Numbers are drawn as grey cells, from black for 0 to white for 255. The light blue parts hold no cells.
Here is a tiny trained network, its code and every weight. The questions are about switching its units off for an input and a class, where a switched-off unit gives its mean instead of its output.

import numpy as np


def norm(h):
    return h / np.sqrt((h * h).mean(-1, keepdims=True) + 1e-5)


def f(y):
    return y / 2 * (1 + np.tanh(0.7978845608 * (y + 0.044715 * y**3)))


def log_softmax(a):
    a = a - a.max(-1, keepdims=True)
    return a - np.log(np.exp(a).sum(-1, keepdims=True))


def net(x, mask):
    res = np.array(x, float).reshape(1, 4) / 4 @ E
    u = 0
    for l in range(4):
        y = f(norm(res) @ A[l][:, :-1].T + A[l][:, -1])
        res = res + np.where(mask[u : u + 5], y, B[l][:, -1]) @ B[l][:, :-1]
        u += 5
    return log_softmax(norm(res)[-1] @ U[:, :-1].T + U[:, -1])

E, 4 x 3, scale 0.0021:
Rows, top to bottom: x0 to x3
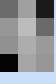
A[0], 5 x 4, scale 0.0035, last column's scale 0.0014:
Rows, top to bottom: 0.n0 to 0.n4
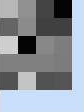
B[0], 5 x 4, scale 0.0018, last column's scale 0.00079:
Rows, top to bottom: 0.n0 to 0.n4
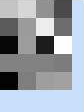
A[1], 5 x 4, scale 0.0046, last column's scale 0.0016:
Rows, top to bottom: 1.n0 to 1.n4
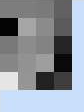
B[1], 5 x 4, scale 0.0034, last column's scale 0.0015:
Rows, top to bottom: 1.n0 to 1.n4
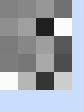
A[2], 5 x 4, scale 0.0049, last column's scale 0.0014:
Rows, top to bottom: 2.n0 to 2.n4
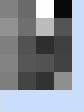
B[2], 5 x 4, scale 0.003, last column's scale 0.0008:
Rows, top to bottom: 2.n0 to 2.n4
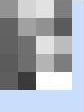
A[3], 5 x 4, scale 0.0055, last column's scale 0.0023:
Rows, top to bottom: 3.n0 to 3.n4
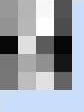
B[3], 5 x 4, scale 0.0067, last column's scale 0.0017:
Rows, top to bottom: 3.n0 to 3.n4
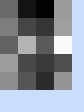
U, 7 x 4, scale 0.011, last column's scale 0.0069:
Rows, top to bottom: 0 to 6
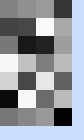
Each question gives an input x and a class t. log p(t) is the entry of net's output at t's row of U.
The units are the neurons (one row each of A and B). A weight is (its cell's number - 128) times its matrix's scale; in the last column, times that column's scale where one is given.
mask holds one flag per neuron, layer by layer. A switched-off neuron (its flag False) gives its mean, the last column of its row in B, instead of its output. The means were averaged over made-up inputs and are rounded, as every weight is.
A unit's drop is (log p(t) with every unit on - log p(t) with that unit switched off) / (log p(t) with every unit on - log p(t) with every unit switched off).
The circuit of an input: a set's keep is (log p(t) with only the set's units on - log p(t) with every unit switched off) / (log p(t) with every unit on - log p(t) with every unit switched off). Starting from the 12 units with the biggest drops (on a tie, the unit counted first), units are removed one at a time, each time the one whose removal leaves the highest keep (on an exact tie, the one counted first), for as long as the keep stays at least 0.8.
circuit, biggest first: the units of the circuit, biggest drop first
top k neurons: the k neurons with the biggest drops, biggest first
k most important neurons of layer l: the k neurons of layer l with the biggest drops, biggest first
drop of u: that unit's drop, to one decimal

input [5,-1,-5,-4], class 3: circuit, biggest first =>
[1.n4; 3.n0]
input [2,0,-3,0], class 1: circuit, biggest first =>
[2.n4; 3.n2; 2.n2]
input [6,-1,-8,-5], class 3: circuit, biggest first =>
[1.n4; 3.n0]
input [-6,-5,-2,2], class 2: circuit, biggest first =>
[2.n0; 3.n0]
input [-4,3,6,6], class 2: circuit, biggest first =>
[3.n0]
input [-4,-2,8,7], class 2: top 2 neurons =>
[0.n2; 3.n0]
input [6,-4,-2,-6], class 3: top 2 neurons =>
[1.n4; 3.n0]
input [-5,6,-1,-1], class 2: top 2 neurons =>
[1.n1; 3.n0]
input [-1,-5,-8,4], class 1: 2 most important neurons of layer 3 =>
[3.n2; 3.n0]
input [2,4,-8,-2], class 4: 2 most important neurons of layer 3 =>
[3.n2; 3.n4]
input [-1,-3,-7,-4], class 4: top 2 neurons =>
[3.n2; 0.n4]
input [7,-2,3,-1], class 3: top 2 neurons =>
[1.n4; 0.n2]
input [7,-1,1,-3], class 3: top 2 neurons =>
[1.n4; 3.n2]
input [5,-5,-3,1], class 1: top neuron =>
[2.n4]
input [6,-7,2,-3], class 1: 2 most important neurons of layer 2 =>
[2.n4; 2.n2]
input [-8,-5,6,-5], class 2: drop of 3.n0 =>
0.2
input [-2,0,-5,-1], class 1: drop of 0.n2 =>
0.1
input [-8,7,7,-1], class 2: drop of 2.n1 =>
0.0
